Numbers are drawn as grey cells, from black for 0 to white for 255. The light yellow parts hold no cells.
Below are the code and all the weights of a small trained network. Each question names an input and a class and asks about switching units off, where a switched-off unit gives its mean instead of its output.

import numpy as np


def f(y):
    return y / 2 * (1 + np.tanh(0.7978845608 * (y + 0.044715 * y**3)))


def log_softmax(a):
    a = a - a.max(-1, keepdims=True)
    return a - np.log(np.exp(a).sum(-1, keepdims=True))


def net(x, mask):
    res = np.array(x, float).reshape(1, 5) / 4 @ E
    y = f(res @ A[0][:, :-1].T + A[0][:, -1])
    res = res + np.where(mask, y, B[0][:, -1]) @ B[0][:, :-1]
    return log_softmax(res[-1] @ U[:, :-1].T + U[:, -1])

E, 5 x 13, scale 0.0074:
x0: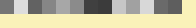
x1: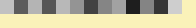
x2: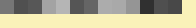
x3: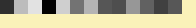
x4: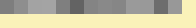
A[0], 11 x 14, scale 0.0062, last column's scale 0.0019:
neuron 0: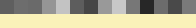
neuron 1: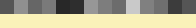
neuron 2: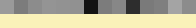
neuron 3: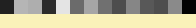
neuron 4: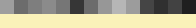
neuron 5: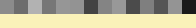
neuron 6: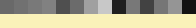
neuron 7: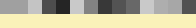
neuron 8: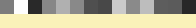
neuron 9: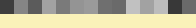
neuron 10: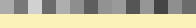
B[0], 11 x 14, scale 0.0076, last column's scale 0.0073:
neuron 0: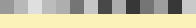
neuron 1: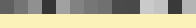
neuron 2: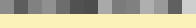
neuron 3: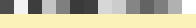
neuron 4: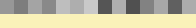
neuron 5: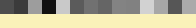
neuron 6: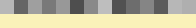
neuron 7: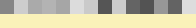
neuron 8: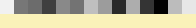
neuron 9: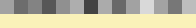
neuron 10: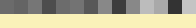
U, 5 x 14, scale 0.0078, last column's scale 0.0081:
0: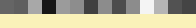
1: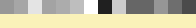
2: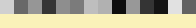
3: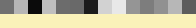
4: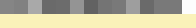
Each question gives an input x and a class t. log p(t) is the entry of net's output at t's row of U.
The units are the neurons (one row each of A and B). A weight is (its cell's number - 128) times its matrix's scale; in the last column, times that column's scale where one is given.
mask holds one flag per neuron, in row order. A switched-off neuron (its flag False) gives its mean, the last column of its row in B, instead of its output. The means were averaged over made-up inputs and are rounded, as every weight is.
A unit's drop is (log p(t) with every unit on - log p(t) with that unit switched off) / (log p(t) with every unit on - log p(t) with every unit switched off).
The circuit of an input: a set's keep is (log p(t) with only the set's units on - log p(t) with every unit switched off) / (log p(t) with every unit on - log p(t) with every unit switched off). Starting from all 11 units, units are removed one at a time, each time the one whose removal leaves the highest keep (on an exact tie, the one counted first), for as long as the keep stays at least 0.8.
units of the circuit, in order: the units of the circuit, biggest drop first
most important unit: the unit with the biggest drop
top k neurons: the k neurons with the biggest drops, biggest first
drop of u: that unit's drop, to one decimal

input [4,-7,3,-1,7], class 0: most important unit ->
neuron 1
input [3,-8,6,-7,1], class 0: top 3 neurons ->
neuron 1; neuron 9; neuron 3
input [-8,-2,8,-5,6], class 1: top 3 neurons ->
neuron 0; neuron 4; neuron 8
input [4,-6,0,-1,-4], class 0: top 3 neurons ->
neuron 9; neuron 1; neuron 3
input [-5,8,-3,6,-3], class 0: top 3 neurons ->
neuron 10; neuron 5; neuron 8
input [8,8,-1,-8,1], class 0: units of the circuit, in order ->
neuron 5; neuron 3
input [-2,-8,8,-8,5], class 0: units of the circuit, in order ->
neuron 1; neuron 3
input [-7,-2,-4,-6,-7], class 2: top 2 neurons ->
neuron 3; neuron 6
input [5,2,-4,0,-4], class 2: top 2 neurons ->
neuron 8; neuron 0
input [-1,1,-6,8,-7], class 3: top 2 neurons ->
neuron 3; neuron 0
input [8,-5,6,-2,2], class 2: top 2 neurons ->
neuron 8; neuron 7
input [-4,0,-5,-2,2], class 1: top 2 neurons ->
neuron 8; neuron 7
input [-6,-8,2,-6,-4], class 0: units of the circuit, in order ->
neuron 1; neuron 9
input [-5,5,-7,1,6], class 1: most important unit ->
neuron 7
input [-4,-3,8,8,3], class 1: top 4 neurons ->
neuron 0; neuron 4; neuron 1; neuron 2
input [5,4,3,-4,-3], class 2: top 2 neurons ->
neuron 8; neuron 3
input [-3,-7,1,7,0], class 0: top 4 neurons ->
neuron 1; neuron 9; neuron 7; neuron 8
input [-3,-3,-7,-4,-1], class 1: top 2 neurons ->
neuron 7; neuron 3
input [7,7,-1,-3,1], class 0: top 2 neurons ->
neuron 5; neuron 10
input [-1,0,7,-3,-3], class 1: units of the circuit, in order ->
neuron 0
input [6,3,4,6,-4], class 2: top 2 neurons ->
neuron 8; neuron 7
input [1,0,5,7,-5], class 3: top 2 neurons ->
neuron 3; neuron 7
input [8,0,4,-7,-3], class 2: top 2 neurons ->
neuron 8; neuron 3
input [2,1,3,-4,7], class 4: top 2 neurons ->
neuron 3; neuron 7
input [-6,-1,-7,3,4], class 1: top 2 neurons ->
neuron 7; neuron 8
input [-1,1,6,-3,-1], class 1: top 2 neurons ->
neuron 0; neuron 3
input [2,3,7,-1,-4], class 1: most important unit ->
neuron 0
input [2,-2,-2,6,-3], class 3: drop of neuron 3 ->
0.6
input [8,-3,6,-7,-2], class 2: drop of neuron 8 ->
0.8
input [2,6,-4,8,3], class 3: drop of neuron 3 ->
1.2
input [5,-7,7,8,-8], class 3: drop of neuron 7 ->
0.2
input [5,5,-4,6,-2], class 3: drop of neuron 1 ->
0.1
